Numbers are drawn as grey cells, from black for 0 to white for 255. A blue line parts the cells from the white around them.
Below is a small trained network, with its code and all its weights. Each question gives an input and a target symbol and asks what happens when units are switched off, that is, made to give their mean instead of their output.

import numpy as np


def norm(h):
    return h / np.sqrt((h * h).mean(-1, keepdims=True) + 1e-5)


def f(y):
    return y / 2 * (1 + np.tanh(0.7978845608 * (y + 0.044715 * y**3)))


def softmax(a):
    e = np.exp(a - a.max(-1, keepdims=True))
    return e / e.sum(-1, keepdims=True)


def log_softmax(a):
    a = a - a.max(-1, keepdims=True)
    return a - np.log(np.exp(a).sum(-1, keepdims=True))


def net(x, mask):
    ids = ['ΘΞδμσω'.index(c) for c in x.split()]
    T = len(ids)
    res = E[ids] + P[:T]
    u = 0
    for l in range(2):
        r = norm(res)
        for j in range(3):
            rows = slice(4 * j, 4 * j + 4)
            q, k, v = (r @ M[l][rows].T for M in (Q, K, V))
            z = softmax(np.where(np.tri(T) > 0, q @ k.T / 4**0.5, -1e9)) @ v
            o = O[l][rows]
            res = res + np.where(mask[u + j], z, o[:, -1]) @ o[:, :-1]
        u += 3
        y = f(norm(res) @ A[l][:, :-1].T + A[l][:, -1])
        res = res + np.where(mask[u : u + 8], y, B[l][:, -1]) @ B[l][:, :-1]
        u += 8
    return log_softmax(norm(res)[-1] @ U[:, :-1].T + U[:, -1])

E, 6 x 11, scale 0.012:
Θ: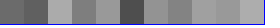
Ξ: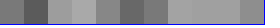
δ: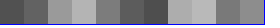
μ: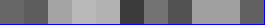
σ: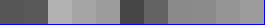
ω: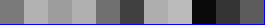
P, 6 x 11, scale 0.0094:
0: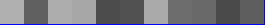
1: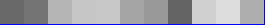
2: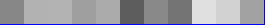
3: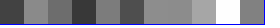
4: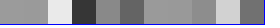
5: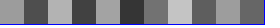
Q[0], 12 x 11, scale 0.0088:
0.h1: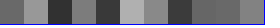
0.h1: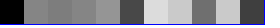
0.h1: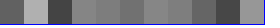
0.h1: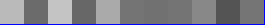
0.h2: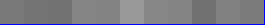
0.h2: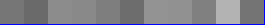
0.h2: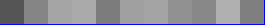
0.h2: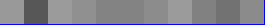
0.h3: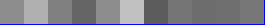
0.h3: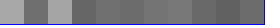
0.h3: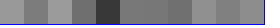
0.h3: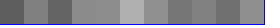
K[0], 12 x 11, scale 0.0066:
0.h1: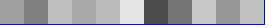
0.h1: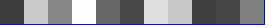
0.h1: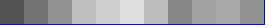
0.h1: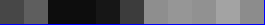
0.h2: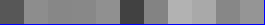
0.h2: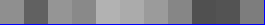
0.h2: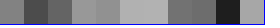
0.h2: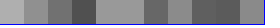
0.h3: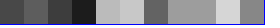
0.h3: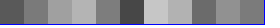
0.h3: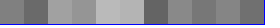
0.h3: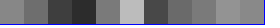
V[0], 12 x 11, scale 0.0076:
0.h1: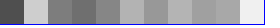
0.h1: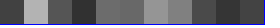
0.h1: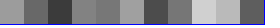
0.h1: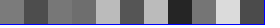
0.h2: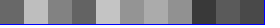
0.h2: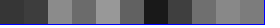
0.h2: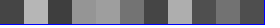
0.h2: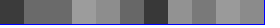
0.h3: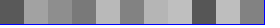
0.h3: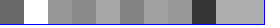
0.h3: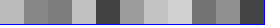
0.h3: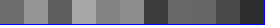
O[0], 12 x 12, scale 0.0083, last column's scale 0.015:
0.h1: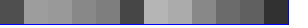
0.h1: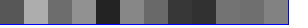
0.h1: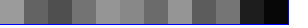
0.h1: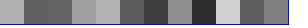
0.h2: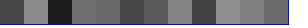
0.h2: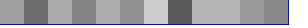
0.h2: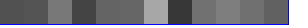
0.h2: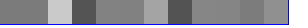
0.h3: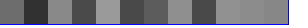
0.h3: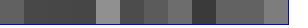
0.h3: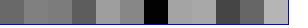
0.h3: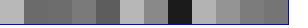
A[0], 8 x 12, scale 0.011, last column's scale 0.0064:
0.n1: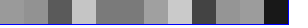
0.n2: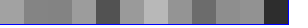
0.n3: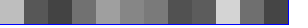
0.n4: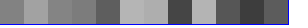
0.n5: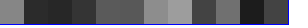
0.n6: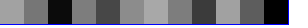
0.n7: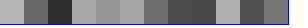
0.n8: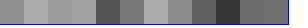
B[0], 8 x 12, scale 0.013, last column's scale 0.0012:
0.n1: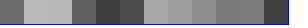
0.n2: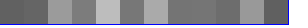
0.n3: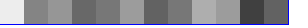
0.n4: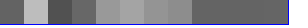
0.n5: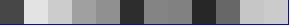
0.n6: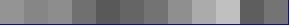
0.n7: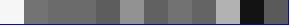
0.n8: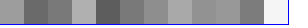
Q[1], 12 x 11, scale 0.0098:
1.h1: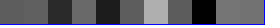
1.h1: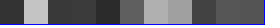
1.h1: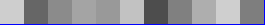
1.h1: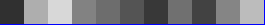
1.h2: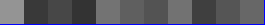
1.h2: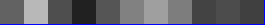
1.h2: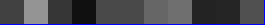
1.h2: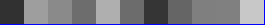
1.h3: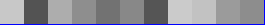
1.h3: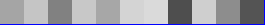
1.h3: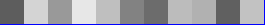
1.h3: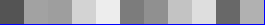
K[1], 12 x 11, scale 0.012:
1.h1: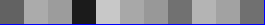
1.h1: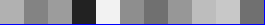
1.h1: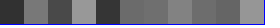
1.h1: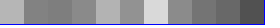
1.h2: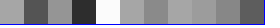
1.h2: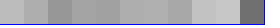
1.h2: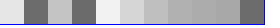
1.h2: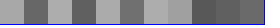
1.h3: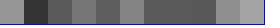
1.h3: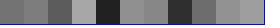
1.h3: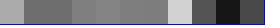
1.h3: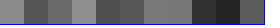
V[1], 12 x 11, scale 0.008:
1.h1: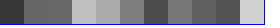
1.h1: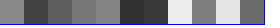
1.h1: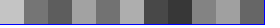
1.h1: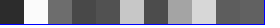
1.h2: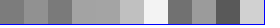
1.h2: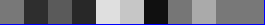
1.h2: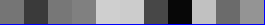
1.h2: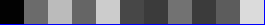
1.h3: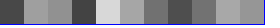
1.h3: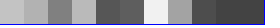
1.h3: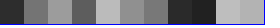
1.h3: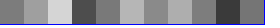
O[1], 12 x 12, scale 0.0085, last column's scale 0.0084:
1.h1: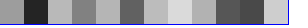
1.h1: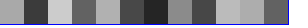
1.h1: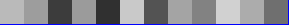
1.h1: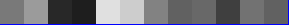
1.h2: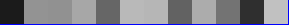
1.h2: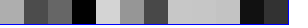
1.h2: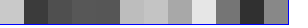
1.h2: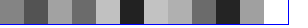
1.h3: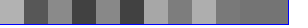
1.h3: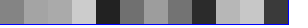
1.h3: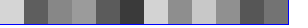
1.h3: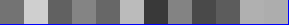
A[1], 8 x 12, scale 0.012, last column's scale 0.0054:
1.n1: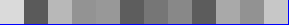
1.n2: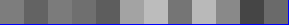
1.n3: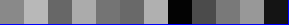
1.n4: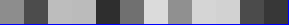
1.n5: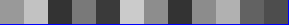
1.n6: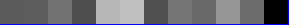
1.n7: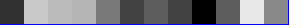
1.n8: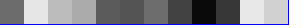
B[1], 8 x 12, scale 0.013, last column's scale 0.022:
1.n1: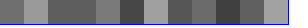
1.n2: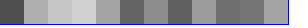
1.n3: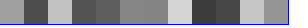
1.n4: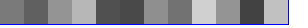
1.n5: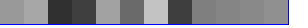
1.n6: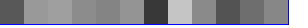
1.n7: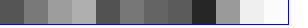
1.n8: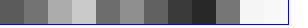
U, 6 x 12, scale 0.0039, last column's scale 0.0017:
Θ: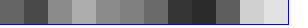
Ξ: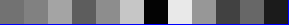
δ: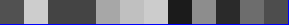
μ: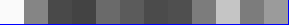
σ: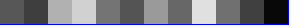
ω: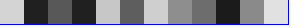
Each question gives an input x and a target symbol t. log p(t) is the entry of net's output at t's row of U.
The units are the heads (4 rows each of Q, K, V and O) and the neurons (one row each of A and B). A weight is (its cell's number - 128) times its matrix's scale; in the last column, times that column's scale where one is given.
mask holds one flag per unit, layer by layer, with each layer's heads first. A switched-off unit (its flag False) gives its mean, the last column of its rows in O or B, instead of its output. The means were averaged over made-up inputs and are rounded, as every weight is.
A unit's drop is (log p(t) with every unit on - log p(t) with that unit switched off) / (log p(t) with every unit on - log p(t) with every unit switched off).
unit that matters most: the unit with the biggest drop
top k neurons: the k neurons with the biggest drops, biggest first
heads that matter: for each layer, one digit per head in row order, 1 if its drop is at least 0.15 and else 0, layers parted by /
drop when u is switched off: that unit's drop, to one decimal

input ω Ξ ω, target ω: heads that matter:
011 / 000
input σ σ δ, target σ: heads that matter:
000 / 000
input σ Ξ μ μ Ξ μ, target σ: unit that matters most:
0.h3
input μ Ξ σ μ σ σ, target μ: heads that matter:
100 / 100
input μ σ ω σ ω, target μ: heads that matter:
101 / 110
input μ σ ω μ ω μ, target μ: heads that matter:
101 / 110
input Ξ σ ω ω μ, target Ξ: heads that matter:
101 / 010
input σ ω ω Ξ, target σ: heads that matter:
011 / 010
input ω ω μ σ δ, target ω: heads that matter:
001 / 000
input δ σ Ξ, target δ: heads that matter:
001 / 110
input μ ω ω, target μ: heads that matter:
111 / 110
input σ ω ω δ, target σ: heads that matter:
011 / 010
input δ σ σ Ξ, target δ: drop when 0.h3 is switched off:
0.2
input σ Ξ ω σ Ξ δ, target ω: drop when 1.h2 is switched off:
0.1
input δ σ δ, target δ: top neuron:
(1.n5)
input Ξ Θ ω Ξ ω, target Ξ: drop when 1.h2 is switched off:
0.9
